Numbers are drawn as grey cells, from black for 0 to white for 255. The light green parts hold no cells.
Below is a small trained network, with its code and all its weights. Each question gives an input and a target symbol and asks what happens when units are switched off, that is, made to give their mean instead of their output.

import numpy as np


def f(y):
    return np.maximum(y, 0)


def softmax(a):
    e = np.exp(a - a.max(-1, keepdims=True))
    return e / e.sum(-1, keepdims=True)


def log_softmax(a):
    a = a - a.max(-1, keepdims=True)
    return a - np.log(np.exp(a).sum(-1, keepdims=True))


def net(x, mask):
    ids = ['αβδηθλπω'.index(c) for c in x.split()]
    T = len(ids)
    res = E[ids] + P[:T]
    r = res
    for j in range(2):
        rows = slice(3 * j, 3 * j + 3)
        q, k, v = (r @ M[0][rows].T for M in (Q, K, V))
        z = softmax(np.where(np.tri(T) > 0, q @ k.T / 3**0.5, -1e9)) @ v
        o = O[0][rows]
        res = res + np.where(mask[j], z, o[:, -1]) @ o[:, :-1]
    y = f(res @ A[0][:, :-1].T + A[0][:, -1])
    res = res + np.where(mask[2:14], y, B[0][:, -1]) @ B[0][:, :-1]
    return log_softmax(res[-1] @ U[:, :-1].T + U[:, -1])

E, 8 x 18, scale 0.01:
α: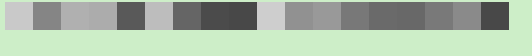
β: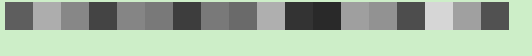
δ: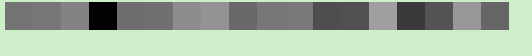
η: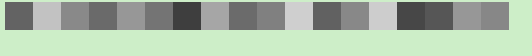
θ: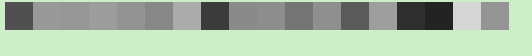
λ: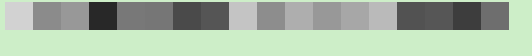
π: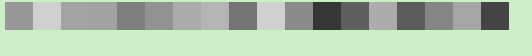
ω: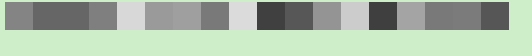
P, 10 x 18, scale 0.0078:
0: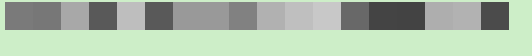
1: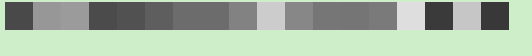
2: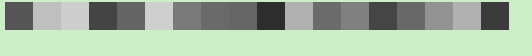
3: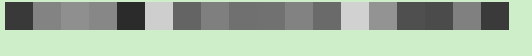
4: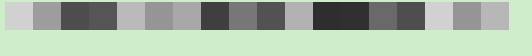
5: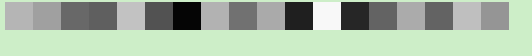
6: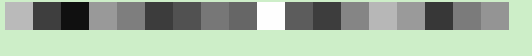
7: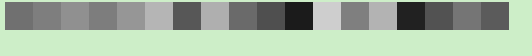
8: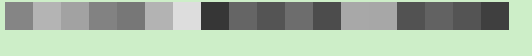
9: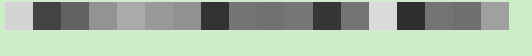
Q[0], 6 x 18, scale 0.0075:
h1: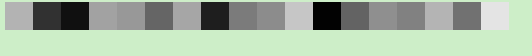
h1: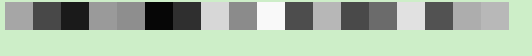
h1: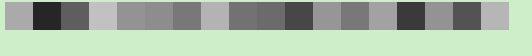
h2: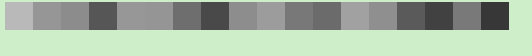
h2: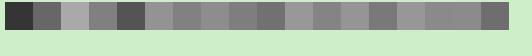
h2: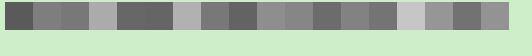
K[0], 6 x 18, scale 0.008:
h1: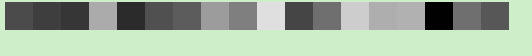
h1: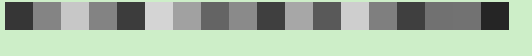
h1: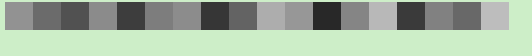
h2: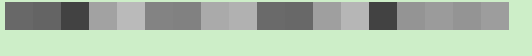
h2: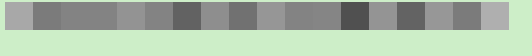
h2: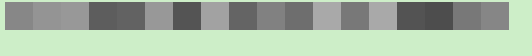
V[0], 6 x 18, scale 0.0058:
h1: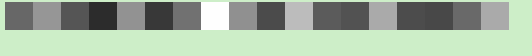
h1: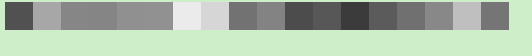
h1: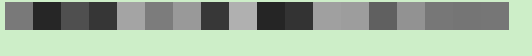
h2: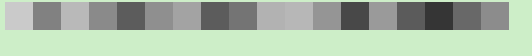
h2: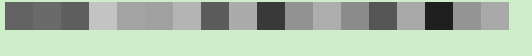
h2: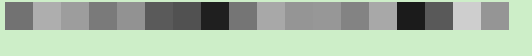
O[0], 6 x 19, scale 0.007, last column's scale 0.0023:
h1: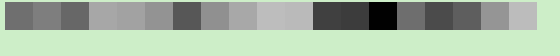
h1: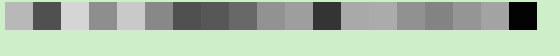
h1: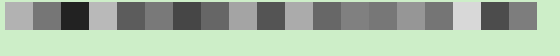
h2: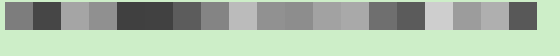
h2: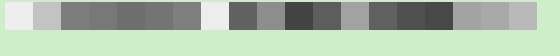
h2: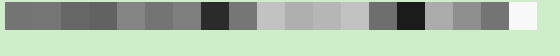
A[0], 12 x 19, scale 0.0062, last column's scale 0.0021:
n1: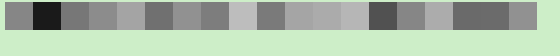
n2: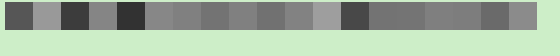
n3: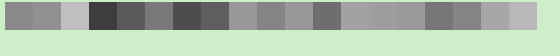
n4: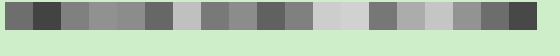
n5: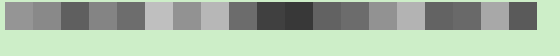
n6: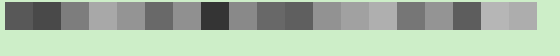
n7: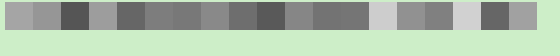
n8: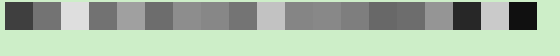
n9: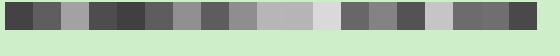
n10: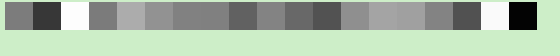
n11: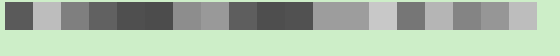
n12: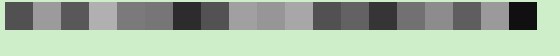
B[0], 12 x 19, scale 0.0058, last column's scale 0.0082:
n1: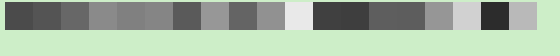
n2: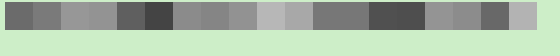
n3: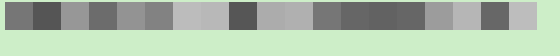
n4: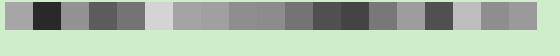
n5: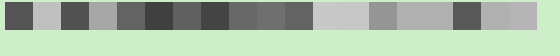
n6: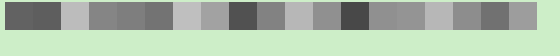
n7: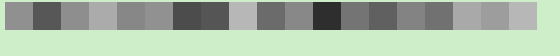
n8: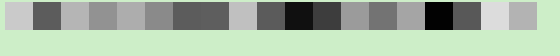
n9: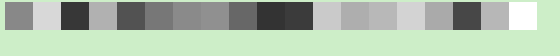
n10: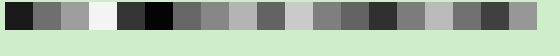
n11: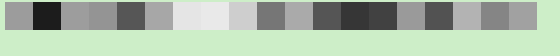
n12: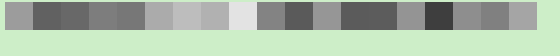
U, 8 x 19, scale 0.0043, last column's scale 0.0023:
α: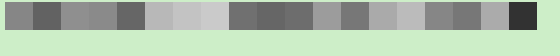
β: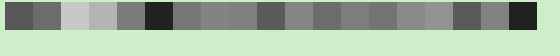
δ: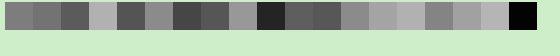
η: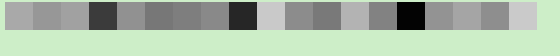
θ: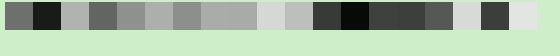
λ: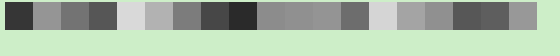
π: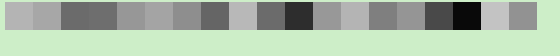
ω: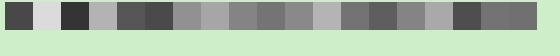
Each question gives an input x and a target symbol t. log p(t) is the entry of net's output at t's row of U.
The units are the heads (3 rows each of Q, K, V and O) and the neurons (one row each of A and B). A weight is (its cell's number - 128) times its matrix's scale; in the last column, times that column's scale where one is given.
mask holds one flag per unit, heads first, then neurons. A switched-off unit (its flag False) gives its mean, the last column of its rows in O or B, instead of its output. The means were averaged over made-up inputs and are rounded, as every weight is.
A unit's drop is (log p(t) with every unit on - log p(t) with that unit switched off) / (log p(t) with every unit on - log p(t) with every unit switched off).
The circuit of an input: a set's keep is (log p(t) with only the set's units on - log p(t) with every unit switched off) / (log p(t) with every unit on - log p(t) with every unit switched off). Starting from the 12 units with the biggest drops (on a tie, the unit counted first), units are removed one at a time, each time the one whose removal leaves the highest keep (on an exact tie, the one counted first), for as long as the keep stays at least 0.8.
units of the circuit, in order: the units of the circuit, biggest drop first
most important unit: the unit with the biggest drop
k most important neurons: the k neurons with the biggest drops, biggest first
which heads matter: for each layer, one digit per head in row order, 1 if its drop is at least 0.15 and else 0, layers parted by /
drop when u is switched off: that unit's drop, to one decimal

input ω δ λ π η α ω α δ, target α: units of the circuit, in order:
h1, n11
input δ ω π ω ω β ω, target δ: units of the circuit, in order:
h1, n7
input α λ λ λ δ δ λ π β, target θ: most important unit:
h1
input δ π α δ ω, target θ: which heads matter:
00
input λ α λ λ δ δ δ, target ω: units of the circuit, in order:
h2, h1, n9
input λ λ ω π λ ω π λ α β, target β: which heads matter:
10
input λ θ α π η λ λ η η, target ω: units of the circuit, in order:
h2, h1, n9
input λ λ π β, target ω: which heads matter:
11
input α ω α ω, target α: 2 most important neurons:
n11, n4
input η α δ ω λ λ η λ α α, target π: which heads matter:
10
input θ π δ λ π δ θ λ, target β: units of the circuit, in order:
h1, n10
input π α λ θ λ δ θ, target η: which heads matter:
11
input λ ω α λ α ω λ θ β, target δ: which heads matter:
11
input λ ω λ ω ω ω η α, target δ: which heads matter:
11
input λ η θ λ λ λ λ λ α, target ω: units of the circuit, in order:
h1, h2, n9
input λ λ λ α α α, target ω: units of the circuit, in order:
h2, n9, h1
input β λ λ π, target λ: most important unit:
h2
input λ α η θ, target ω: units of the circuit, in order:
h2, n9, h1
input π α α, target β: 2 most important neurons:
n10, n9
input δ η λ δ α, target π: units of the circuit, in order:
h1, n8, n9, h2
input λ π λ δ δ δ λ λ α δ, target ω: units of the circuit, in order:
h1, h2, n9
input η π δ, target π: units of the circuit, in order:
h1, n8, h2, n9
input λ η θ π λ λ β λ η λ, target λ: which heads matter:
01
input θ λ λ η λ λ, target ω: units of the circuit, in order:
h2, n9, h1
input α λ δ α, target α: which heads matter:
11
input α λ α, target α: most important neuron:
n9
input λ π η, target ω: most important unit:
h2
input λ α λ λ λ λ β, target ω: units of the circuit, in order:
h2, h1, n9
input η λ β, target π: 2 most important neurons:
n8, n9
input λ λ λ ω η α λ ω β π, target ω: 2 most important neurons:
n5, n8
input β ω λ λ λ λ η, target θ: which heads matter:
10
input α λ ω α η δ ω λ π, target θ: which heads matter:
10
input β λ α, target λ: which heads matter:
11
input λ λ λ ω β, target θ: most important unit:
n9
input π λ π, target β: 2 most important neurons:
n10, n8
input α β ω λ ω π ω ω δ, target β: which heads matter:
11
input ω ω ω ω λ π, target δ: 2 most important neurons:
n7, n5
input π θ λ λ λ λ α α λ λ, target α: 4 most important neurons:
n9, n11, n6, n4
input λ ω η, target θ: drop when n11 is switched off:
0.1
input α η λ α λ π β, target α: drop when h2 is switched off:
0.4
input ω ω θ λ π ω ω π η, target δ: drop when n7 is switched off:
0.4
